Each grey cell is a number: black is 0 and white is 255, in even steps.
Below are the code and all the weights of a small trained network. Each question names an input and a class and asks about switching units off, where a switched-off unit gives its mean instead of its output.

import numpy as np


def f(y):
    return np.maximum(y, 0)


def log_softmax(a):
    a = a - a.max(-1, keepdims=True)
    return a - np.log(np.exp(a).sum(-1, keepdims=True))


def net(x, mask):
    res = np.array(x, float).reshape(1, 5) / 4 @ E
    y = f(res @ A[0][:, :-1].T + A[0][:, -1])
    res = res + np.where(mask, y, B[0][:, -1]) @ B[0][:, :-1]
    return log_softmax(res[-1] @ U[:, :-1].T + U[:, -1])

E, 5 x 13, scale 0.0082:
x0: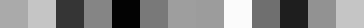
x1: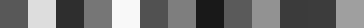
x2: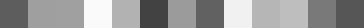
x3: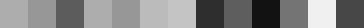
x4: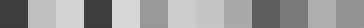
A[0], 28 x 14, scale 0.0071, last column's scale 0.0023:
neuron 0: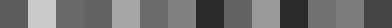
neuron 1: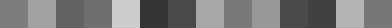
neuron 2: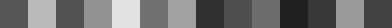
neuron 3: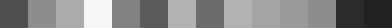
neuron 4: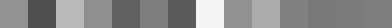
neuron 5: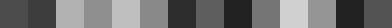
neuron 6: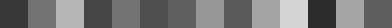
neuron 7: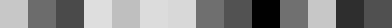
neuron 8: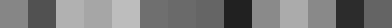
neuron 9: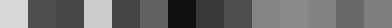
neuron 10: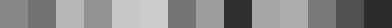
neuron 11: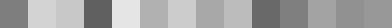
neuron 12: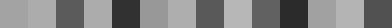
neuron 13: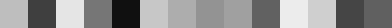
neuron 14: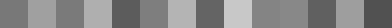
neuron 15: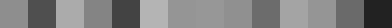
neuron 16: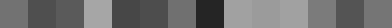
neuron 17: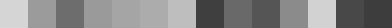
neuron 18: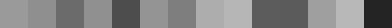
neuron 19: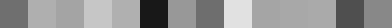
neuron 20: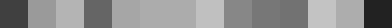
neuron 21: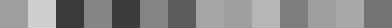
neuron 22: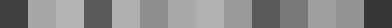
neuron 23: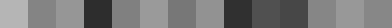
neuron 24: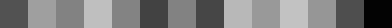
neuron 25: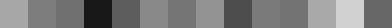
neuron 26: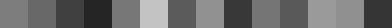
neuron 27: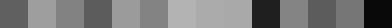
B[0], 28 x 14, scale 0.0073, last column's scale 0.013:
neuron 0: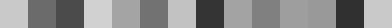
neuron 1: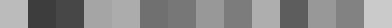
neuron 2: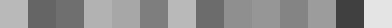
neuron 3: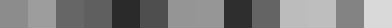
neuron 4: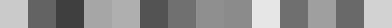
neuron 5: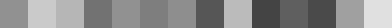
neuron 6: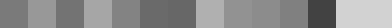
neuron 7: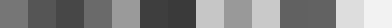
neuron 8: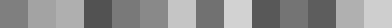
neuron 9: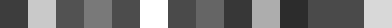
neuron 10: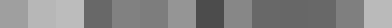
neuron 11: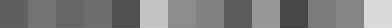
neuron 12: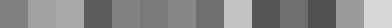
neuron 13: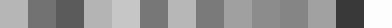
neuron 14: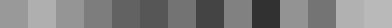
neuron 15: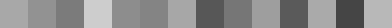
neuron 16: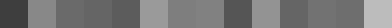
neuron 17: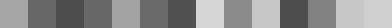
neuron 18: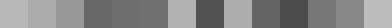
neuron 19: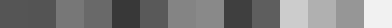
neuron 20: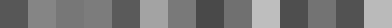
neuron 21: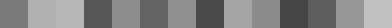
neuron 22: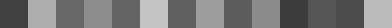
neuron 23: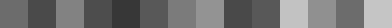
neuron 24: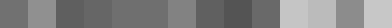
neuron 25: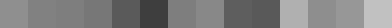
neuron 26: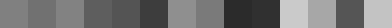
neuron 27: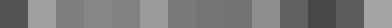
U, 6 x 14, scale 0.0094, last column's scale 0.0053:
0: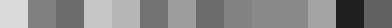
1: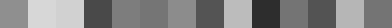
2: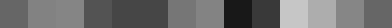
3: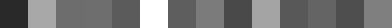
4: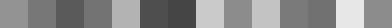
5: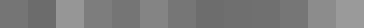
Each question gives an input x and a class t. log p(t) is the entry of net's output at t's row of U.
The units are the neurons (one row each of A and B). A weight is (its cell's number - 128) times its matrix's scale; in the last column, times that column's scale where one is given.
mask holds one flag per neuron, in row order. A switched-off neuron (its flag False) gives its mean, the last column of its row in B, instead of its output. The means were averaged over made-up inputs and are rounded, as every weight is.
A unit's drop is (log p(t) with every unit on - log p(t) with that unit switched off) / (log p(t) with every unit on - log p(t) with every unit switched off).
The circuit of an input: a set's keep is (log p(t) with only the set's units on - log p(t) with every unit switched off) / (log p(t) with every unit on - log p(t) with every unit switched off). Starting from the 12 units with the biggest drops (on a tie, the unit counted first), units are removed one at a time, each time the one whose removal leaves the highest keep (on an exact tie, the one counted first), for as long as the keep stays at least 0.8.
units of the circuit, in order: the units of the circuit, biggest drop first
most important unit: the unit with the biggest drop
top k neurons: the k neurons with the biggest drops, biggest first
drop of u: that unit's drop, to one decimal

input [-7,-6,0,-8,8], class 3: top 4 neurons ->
neuron 22; neuron 20; neuron 7; neuron 11
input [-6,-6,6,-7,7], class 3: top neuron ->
neuron 22
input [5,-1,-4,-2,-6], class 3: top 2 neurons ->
neuron 9; neuron 5
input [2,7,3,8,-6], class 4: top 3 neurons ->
neuron 7; neuron 17; neuron 13
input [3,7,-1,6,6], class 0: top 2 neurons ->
neuron 0; neuron 2
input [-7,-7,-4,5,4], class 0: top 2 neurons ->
neuron 13; neuron 15
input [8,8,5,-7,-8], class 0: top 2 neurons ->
neuron 1; neuron 0
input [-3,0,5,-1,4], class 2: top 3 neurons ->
neuron 19; neuron 9; neuron 3
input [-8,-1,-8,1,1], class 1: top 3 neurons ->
neuron 5; neuron 8; neuron 10
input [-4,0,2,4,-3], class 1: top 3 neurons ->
neuron 5; neuron 8; neuron 4
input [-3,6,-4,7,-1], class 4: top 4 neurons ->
neuron 7; neuron 17; neuron 13; neuron 15
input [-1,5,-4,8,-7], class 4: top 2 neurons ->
neuron 7; neuron 17
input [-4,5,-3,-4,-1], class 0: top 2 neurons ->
neuron 7; neuron 2
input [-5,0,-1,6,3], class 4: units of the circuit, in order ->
neuron 7
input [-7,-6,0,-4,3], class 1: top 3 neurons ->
neuron 5; neuron 8; neuron 10
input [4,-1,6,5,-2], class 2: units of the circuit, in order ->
neuron 3; neuron 19
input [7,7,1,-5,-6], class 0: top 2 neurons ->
neuron 1; neuron 0
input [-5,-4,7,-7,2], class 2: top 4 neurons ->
neuron 19; neuron 3; neuron 7; neuron 17
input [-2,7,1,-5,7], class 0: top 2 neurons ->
neuron 2; neuron 0
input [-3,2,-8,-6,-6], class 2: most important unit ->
neuron 26
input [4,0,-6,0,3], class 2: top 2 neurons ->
neuron 23; neuron 26
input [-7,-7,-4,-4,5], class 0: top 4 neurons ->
neuron 13; neuron 4; neuron 15; neuron 12
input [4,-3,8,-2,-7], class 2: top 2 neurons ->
neuron 3; neuron 19
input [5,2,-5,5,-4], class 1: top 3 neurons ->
neuron 12; neuron 19; neuron 3
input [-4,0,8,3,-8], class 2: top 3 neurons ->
neuron 3; neuron 19; neuron 24
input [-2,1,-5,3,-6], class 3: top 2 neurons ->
neuron 9; neuron 19
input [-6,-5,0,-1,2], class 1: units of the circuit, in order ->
neuron 5
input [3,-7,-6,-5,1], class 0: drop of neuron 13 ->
0.2
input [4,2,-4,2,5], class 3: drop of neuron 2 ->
0.0
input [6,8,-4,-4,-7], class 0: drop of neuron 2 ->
0.1
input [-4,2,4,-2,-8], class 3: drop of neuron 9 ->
0.5
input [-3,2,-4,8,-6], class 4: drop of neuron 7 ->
1.1
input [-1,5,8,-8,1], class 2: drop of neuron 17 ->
0.1
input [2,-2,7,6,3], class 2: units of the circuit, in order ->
neuron 19
